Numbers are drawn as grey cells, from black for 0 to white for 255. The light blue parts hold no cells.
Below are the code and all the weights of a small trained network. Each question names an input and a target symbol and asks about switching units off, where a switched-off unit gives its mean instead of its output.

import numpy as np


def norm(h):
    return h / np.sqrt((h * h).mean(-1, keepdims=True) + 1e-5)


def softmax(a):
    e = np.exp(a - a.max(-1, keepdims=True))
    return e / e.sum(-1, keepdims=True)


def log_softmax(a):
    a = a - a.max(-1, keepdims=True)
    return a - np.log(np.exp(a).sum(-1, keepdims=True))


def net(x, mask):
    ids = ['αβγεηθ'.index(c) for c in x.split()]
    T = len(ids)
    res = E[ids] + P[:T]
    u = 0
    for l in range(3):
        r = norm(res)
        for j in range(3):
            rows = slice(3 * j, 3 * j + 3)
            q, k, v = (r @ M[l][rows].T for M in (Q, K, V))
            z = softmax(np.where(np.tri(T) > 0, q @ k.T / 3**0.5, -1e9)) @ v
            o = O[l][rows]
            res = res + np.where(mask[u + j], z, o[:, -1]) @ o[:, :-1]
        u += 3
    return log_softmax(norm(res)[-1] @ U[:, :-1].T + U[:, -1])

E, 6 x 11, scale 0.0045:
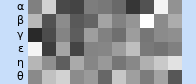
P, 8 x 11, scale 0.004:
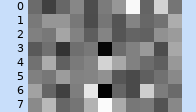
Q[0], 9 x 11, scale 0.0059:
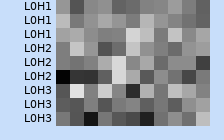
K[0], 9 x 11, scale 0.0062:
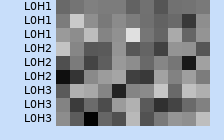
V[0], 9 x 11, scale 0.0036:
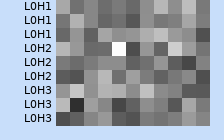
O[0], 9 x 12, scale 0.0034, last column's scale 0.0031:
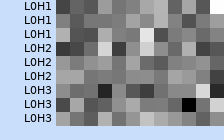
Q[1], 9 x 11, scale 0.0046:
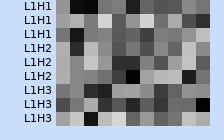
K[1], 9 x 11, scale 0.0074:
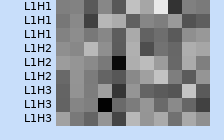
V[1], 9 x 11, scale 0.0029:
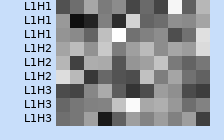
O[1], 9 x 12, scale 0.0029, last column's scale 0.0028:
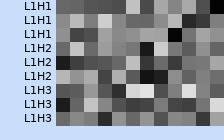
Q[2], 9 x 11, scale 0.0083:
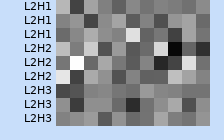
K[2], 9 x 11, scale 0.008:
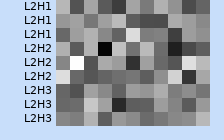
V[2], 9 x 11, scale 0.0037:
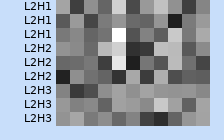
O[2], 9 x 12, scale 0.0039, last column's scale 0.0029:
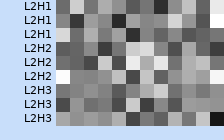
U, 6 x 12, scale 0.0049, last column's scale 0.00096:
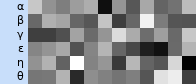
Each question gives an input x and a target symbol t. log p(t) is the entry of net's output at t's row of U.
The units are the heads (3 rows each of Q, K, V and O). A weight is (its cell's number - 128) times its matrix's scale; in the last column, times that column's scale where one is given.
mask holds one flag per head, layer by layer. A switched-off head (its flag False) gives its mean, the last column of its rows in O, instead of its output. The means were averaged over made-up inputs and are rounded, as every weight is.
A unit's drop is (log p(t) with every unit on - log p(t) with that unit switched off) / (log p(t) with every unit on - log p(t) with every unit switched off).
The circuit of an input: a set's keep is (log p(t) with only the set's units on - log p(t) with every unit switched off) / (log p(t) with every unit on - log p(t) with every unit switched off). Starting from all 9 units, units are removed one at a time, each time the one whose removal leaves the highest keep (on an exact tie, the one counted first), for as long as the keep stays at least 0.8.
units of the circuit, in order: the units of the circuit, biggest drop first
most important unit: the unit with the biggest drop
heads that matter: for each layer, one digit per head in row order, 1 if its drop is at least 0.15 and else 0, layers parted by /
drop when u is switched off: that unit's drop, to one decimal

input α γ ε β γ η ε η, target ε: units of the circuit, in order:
[L2H2; L1H2]
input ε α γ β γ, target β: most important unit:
L0H2
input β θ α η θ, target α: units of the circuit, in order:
[L2H3; L2H2]
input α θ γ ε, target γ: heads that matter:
000 / 010 / 010
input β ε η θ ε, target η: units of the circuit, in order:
[L1H3; L2H1]
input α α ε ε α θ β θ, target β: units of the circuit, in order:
[L1H1; L2H2; L0H3]
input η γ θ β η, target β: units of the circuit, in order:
[L1H1; L2H2]
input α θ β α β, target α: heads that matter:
000 / 010 / 110
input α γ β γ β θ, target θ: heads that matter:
001 / 100 / 000
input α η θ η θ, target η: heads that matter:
001 / 111 / 010
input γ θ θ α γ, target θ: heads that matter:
011 / 100 / 000
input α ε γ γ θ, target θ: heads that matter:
001 / 000 / 000
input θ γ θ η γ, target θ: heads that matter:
011 / 100 / 010
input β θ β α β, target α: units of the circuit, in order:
[L1H2; L2H2]
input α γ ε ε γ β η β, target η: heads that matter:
000 / 111 / 110
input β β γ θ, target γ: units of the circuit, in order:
[L1H1; L2H2]
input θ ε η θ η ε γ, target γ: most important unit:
L0H2
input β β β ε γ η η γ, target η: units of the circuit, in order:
[L1H2; L1H3; L2H2]
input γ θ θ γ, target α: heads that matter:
010 / 010 / 110
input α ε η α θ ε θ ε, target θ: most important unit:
L0H3
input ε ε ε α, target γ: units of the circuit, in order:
[L2H2; L2H1]
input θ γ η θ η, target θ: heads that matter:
001 / 110 / 010
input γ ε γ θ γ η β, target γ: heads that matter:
000 / 000 / 010
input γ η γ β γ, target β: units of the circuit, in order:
[L1H1; L0H2; L0H3]
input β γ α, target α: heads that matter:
000 / 000 / 001
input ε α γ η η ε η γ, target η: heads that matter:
000 / 101 / 000
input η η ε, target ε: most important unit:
L0H3
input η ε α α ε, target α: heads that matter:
000 / 011 / 010
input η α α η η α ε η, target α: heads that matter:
000 / 011 / 001
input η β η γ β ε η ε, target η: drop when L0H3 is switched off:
0.3
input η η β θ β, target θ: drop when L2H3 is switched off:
0.1
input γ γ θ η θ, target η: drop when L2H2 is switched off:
1.0
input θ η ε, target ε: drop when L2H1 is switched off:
0.2
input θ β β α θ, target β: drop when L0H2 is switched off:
0.0
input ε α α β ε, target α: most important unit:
L2H3
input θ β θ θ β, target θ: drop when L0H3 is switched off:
0.1
